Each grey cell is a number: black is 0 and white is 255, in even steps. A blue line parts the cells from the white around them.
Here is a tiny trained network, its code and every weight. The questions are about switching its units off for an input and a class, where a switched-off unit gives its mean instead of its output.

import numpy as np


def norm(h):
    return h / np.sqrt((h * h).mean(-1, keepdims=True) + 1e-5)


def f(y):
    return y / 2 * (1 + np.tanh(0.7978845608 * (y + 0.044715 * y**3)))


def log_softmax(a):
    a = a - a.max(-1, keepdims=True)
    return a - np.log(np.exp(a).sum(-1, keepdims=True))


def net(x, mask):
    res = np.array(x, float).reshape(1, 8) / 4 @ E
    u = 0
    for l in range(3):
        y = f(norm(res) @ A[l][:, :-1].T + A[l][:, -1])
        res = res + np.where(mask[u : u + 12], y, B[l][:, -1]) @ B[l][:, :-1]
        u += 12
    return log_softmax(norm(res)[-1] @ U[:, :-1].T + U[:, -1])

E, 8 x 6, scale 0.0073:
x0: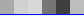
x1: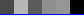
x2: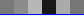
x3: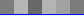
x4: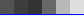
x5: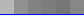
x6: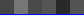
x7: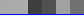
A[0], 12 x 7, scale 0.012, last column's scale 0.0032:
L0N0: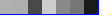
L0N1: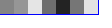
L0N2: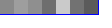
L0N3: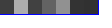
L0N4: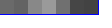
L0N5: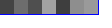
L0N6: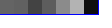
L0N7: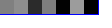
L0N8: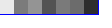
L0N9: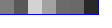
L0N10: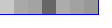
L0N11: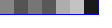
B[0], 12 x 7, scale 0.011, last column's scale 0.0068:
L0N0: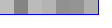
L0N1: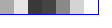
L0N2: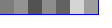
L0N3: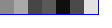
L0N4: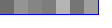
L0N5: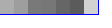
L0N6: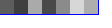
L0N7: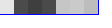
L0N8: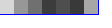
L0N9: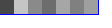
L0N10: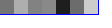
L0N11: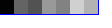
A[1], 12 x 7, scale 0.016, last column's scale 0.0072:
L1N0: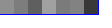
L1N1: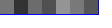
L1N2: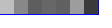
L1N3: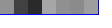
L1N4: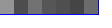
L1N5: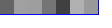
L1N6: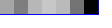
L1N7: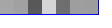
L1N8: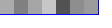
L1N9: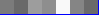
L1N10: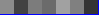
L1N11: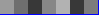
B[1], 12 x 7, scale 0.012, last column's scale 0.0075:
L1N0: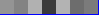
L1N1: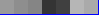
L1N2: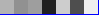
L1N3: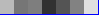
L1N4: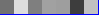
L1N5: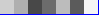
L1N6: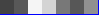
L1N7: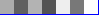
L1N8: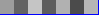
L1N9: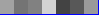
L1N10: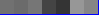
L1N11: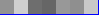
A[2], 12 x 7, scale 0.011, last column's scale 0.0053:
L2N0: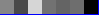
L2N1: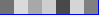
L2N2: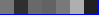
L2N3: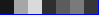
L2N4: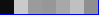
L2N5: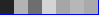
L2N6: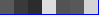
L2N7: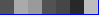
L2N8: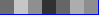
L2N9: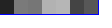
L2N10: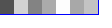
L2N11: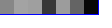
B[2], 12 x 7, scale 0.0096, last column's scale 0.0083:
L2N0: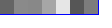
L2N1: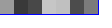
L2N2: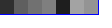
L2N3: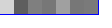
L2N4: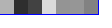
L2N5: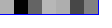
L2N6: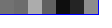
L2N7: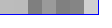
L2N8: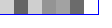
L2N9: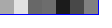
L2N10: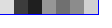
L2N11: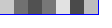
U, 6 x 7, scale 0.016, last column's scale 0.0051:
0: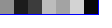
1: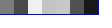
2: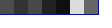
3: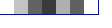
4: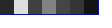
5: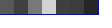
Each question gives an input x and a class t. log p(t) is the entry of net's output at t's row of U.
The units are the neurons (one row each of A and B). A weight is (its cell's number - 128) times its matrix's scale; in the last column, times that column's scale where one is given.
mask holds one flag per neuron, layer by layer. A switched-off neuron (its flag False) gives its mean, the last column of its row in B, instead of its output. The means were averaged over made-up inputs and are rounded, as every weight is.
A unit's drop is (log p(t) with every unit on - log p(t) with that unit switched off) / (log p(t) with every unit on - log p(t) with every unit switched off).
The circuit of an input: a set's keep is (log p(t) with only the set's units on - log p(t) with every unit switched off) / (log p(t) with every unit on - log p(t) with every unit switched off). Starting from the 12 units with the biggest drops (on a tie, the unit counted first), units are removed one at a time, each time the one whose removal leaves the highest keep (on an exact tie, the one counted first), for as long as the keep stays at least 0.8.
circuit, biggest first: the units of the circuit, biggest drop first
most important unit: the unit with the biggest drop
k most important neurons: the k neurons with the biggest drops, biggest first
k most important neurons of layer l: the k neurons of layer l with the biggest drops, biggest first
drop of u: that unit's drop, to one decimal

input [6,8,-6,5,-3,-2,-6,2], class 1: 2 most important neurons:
[L0N0; L1N6]
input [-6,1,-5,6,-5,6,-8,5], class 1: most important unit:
L0N0
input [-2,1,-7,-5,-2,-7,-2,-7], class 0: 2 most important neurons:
[L0N9; L0N4]
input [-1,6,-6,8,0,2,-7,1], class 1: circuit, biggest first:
[L0N0; L1N6; L0N1]
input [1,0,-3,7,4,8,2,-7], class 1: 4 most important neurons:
[L0N1; L0N0; L0N3; L1N6]
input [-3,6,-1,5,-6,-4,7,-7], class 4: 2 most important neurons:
[L0N3; L1N2]
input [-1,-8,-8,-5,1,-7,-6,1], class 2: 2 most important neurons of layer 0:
[L0N11; L0N1]
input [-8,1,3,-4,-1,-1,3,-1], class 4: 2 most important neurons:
[L0N3; L0N7]
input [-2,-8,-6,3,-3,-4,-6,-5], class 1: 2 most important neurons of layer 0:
[L0N3; L0N1]
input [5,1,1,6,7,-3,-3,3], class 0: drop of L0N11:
0.2
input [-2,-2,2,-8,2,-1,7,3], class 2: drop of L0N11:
0.1
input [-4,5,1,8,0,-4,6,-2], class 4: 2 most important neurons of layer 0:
[L0N3; L0N1]
